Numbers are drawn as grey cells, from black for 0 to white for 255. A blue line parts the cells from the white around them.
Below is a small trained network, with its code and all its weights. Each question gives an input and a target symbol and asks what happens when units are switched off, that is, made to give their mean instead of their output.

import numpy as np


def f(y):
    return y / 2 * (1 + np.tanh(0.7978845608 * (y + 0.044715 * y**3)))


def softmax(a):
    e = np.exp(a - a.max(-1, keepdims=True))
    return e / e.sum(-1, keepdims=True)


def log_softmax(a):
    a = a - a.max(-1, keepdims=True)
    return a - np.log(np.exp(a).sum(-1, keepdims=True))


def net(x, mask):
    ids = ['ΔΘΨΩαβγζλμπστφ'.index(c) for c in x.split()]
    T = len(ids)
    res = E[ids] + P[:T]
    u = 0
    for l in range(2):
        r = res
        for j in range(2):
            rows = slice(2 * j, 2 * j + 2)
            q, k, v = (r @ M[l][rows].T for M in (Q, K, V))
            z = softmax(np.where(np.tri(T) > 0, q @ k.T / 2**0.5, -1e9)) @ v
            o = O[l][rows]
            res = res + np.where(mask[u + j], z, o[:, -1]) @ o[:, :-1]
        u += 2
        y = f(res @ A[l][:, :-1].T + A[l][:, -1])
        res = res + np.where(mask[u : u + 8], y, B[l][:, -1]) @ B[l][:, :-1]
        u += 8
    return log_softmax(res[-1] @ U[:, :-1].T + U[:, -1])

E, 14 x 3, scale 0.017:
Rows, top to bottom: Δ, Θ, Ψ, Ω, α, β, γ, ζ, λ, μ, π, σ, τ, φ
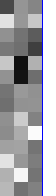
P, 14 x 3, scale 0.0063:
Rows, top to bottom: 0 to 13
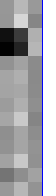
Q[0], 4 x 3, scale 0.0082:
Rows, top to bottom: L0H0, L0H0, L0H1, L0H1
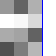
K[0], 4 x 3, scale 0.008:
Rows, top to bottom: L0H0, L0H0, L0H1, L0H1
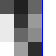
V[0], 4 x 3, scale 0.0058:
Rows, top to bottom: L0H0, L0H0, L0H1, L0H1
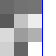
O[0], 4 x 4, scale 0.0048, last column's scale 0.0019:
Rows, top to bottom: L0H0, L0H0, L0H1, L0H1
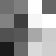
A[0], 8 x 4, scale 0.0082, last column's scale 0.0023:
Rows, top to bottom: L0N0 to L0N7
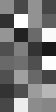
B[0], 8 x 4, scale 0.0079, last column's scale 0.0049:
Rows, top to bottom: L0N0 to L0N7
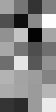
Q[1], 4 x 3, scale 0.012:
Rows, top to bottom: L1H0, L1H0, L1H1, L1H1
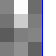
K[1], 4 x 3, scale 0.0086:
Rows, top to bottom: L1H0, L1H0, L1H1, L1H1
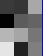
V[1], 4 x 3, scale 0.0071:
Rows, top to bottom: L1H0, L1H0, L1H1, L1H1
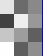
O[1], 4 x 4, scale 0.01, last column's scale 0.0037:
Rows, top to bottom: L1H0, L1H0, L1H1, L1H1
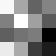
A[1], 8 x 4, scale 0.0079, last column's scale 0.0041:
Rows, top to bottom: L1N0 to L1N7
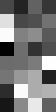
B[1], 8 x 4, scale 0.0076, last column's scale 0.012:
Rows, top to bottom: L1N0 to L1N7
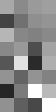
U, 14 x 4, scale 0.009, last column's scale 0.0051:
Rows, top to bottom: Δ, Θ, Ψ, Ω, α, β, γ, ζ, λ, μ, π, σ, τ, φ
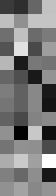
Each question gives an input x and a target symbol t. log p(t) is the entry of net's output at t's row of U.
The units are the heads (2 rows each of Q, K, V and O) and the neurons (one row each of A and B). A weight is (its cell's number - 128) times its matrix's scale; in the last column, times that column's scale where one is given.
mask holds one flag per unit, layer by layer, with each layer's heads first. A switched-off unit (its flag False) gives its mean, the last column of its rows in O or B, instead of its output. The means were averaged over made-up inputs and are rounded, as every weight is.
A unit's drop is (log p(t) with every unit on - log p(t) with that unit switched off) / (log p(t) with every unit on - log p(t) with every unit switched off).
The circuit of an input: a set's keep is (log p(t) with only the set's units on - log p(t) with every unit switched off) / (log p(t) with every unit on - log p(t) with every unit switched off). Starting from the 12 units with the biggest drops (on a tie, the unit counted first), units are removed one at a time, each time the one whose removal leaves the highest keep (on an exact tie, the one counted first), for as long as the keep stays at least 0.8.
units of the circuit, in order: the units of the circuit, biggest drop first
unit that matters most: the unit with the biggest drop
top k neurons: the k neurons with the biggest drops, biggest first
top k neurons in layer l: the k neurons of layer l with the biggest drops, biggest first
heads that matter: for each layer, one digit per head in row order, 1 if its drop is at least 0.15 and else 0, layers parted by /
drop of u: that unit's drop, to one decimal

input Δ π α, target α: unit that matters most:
L0N2
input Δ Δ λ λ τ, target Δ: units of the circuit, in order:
L0N7, L0N1, L1H1
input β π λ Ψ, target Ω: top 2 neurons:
L0N1, L0N2
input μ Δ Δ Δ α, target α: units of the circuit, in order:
L1H0, L0N0, L0N7
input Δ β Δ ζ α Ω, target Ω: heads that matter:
00 / 10
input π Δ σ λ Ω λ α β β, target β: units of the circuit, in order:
L0N2, L1N6
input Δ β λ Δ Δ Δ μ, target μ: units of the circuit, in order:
L0N2, L1H1, L0N4
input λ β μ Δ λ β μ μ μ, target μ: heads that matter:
00 / 00
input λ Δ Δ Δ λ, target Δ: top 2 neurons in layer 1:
L1N7, L1N6
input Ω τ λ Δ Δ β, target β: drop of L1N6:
0.3
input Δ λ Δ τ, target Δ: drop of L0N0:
0.0
